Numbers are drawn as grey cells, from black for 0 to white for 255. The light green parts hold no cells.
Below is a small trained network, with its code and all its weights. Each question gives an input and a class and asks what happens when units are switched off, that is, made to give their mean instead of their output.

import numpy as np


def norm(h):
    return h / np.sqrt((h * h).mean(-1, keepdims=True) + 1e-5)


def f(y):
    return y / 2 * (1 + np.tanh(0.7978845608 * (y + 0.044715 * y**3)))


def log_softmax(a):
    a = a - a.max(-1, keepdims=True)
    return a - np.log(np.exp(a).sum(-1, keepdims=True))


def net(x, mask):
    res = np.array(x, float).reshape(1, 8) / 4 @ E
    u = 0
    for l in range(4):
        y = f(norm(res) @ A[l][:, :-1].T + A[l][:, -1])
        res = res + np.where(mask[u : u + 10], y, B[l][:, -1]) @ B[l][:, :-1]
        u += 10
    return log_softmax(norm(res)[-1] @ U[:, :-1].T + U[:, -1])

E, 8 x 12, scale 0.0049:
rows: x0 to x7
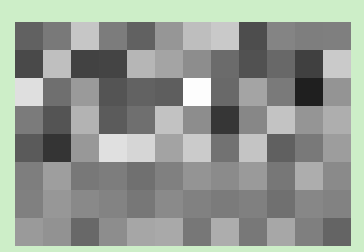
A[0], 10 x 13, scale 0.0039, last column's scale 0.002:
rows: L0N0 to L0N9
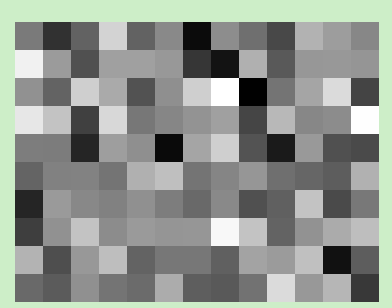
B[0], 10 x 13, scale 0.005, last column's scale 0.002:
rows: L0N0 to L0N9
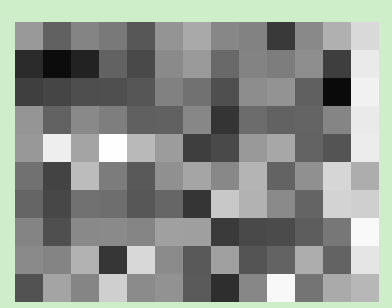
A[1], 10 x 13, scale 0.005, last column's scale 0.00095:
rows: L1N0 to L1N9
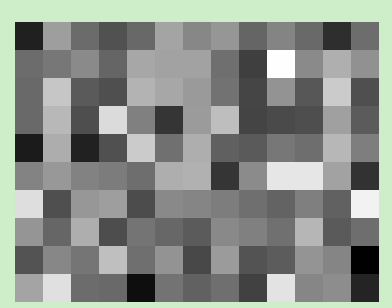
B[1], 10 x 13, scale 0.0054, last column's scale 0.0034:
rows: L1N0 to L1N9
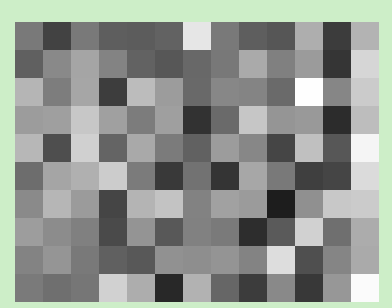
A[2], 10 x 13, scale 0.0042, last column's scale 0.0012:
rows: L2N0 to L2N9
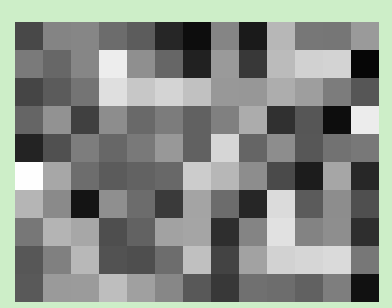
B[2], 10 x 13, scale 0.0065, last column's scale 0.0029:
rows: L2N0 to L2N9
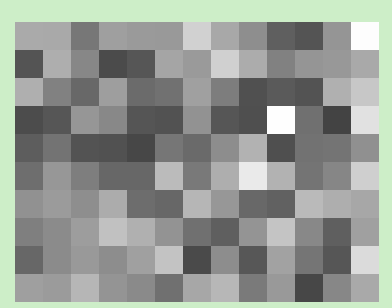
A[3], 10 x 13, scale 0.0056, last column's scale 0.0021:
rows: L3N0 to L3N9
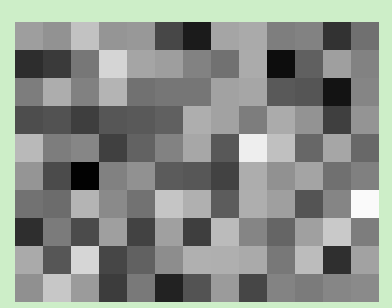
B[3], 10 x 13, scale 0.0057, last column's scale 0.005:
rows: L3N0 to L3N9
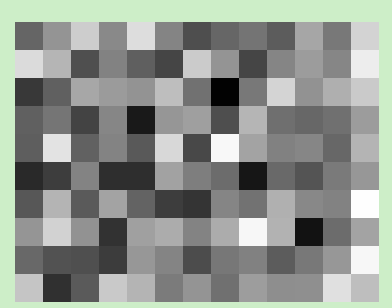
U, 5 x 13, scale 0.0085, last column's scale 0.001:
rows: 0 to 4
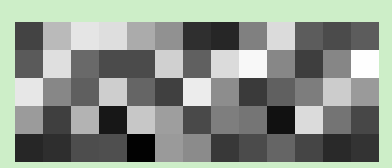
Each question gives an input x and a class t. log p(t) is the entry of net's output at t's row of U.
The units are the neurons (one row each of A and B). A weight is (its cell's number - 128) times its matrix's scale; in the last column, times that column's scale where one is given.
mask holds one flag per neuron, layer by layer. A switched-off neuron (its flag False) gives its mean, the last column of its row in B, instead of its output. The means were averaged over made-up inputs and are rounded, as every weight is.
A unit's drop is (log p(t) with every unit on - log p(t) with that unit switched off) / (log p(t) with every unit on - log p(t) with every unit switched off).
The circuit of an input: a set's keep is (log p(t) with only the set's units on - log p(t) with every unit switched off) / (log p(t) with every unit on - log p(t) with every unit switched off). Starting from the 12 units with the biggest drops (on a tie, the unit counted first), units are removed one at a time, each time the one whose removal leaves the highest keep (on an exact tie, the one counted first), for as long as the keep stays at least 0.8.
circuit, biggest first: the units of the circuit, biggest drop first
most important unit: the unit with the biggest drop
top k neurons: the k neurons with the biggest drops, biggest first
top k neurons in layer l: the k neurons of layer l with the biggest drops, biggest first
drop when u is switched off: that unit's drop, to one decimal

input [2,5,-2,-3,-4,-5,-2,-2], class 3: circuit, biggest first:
(L1N4)
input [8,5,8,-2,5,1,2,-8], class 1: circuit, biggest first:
(L2N5; L3N4)
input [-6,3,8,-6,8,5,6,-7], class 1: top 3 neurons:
(L2N5; L3N4; L1N9)
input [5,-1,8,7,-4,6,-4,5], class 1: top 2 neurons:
(L3N4; L2N5)
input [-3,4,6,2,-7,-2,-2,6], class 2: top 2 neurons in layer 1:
(L1N9; L1N3)
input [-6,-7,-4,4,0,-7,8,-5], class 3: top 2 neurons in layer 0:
(L0N8; L0N2)
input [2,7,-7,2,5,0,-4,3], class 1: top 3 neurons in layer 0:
(L0N6; L0N5; L0N8)
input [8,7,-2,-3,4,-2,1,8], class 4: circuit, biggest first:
(L0N2; L1N0)
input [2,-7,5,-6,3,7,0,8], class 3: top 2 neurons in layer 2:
(L2N7; L2N8)
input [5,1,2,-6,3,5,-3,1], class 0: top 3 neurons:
(L0N4; L0N1; L1N3)
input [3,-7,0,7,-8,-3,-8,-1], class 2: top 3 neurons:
(L1N9; L1N7; L2N0)
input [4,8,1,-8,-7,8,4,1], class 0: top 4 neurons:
(L1N3; L0N4; L3N2; L1N9)
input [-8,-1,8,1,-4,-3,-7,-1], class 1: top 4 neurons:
(L3N4; L2N5; L0N2; L1N6)
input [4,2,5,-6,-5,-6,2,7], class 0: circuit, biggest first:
(L1N3; L3N2)
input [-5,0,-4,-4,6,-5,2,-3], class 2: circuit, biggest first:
(L3N1)
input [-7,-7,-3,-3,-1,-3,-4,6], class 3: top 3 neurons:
(L0N8; L0N2; L1N7)
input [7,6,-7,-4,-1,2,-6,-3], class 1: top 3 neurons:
(L0N6; L3N7; L0N1)
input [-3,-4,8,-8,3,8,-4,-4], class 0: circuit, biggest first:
(L0N4; L3N2)
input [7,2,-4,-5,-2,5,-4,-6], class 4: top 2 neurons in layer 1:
(L1N0; L1N5)
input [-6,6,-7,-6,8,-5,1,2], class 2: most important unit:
L3N1
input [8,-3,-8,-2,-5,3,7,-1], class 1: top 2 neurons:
(L0N6; L3N7)
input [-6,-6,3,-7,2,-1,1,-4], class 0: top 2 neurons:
(L0N4; L2N3)
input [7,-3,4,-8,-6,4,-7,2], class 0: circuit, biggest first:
(L0N4; L3N2)
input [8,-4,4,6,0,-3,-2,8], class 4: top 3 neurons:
(L0N2; L0N4; L3N8)
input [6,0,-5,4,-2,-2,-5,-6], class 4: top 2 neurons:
(L0N2; L1N0)
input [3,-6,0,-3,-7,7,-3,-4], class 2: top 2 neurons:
(L1N9; L1N4)
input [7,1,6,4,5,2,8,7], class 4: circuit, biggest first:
(L0N2)
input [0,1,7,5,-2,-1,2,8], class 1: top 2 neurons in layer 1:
(L1N3; L1N6)
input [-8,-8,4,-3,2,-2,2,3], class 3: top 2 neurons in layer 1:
(L1N6; L1N7)
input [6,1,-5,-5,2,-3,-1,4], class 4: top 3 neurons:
(L0N2; L1N0; L2N4)
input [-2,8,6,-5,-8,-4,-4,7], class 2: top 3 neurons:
(L1N9; L3N9; L2N6)
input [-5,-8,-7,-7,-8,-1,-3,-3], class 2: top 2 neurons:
(L1N7; L3N9)
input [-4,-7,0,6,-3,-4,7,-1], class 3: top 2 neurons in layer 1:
(L1N7; L1N6)
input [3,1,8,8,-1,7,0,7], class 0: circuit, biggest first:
(L2N7)
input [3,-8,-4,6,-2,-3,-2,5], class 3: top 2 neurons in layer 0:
(L0N8; L0N4)
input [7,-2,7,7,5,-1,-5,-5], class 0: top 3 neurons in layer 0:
(L0N1; L0N0; L0N6)
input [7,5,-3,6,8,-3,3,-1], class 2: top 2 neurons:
(L3N1; L2N2)
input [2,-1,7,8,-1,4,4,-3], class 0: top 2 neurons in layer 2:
(L2N7; L2N8)
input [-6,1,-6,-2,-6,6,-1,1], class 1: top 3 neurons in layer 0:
(L0N6; L0N2; L0N1)
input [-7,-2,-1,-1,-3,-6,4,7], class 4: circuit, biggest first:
(L0N1)
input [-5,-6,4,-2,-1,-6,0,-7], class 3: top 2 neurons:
(L0N8; L1N6)
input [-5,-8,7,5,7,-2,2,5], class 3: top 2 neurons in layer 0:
(L0N8; L0N4)
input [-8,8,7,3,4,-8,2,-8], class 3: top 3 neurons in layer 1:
(L1N4; L1N2; L1N8)
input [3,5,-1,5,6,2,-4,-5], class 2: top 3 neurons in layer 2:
(L2N2; L2N3; L2N5)
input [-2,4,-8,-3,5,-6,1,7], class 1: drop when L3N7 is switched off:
0.2
